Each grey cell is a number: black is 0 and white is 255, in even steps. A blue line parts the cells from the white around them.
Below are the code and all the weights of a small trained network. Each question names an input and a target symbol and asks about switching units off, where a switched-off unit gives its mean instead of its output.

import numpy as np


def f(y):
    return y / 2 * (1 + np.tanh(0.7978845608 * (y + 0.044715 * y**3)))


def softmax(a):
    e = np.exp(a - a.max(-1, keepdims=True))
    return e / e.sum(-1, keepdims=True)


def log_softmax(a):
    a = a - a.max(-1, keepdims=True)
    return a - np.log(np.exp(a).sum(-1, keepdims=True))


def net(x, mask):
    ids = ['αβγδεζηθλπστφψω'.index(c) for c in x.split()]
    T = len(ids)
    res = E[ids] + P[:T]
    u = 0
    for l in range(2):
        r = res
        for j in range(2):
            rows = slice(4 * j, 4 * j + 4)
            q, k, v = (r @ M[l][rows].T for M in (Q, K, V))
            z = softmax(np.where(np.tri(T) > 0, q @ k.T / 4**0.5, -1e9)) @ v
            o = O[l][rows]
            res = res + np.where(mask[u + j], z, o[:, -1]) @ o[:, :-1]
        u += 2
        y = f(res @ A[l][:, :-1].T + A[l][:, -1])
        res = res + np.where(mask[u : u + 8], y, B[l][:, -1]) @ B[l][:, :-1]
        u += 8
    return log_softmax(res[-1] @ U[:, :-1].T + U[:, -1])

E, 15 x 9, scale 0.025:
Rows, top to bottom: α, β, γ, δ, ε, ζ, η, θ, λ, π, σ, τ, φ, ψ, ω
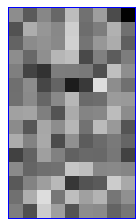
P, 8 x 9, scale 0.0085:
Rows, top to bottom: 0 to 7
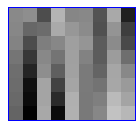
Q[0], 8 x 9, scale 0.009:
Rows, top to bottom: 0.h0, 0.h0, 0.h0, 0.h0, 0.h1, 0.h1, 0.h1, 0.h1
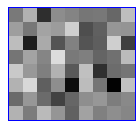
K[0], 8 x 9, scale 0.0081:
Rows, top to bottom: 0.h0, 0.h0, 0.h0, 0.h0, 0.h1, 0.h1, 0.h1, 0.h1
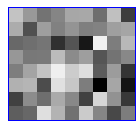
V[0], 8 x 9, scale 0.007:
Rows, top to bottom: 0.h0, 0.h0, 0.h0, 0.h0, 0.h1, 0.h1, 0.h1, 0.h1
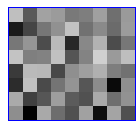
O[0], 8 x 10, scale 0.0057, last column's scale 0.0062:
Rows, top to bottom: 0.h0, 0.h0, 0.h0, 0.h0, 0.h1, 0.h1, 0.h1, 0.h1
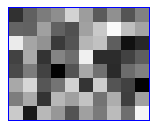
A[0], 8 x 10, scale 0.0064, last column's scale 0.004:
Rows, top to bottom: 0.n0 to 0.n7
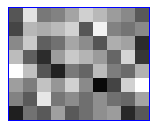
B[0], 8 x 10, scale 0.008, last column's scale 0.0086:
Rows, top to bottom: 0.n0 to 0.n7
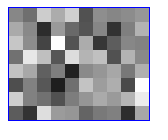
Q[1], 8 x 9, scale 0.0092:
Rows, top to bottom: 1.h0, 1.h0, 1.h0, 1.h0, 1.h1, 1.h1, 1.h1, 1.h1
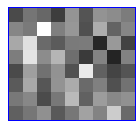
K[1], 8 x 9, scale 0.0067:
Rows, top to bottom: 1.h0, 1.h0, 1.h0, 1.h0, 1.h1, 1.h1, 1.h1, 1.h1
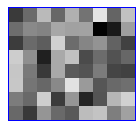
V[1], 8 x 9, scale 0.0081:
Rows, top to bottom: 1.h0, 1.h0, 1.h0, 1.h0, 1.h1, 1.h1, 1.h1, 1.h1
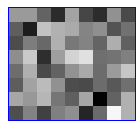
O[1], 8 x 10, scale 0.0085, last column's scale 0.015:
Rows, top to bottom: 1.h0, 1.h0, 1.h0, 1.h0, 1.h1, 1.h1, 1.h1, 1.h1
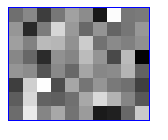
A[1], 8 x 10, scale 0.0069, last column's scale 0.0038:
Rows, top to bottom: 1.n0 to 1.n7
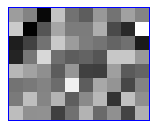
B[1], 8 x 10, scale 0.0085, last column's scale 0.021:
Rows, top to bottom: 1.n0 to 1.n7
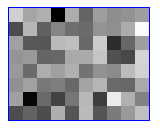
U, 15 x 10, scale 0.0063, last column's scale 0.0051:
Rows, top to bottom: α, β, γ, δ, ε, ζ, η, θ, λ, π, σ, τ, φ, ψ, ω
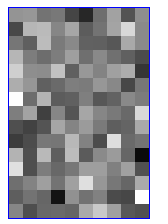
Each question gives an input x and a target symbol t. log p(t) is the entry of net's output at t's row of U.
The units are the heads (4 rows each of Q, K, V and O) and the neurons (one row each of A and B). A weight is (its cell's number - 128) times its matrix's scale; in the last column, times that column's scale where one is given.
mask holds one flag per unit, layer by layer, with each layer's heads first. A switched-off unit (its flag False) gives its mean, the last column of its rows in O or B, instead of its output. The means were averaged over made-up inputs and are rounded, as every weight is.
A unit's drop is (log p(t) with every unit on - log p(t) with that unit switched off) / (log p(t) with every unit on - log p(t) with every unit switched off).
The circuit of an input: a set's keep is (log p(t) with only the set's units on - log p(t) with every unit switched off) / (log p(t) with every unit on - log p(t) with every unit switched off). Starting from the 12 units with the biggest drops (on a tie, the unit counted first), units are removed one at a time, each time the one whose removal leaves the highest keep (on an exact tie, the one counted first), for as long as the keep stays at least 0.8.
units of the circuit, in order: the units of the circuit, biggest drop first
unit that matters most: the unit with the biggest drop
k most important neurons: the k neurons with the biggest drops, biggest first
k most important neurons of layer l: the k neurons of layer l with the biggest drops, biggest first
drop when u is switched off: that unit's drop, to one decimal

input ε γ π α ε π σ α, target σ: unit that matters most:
1.h0
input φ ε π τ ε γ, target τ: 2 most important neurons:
0.n1; 0.n3
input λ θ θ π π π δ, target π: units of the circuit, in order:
1.h0; 0.h0
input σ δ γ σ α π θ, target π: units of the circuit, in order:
0.n5; 1.h0; 0.h0
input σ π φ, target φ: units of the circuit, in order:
1.n3; 1.h1; 1.h0
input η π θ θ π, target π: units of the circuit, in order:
1.h0; 0.n5; 0.h0
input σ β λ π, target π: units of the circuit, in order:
0.n5; 0.h0; 1.h0; 0.n1
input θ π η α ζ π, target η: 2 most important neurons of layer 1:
1.n1; 1.n4
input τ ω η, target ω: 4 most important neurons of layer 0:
0.n6; 0.n1; 0.n5; 0.n0
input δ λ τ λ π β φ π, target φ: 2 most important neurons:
1.n3; 0.n5
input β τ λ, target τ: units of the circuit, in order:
1.h1; 1.n0; 1.h0; 0.n3
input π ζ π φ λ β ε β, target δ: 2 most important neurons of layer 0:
0.n0; 0.n5
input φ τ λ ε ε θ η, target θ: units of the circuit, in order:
1.h1; 1.h0
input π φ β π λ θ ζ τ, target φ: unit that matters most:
0.n3
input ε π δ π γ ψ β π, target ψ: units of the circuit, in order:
0.h1; 1.h0
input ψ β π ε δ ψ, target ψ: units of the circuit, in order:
0.h1; 1.h0
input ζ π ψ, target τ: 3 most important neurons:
0.n0; 1.n0; 1.n6
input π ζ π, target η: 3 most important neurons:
0.n4; 1.n4; 1.n1
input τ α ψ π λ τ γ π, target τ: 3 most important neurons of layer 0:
0.n3; 0.n1; 0.n7
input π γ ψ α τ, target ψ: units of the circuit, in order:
0.h1
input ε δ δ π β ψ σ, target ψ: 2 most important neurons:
1.n3; 0.n1
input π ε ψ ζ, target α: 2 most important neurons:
0.n7; 0.n4
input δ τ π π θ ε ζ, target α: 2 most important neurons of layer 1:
1.n3; 1.n2
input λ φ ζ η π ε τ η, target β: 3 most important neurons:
0.n2; 0.n4; 1.n3
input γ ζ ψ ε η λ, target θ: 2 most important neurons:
1.n7; 0.n4
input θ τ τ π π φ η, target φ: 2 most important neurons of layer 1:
1.n3; 1.n1
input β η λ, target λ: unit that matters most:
0.h1
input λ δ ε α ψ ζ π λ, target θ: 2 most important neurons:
1.n1; 0.n4
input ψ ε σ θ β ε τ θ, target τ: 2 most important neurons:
1.n0; 0.n3
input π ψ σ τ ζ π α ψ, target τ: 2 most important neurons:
0.n0; 0.n1
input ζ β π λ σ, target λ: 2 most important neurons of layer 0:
0.n7; 0.n5
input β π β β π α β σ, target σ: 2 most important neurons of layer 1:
1.n3; 1.n4
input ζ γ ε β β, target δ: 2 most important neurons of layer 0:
0.n0; 0.n1
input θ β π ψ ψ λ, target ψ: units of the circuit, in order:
0.h1
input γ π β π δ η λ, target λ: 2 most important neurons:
1.n2; 1.n0
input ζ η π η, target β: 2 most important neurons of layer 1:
1.n3; 1.n4
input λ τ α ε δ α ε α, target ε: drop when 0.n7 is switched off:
0.0
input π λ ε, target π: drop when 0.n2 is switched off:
0.1
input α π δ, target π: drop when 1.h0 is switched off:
0.5
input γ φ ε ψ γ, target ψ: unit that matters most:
0.h1
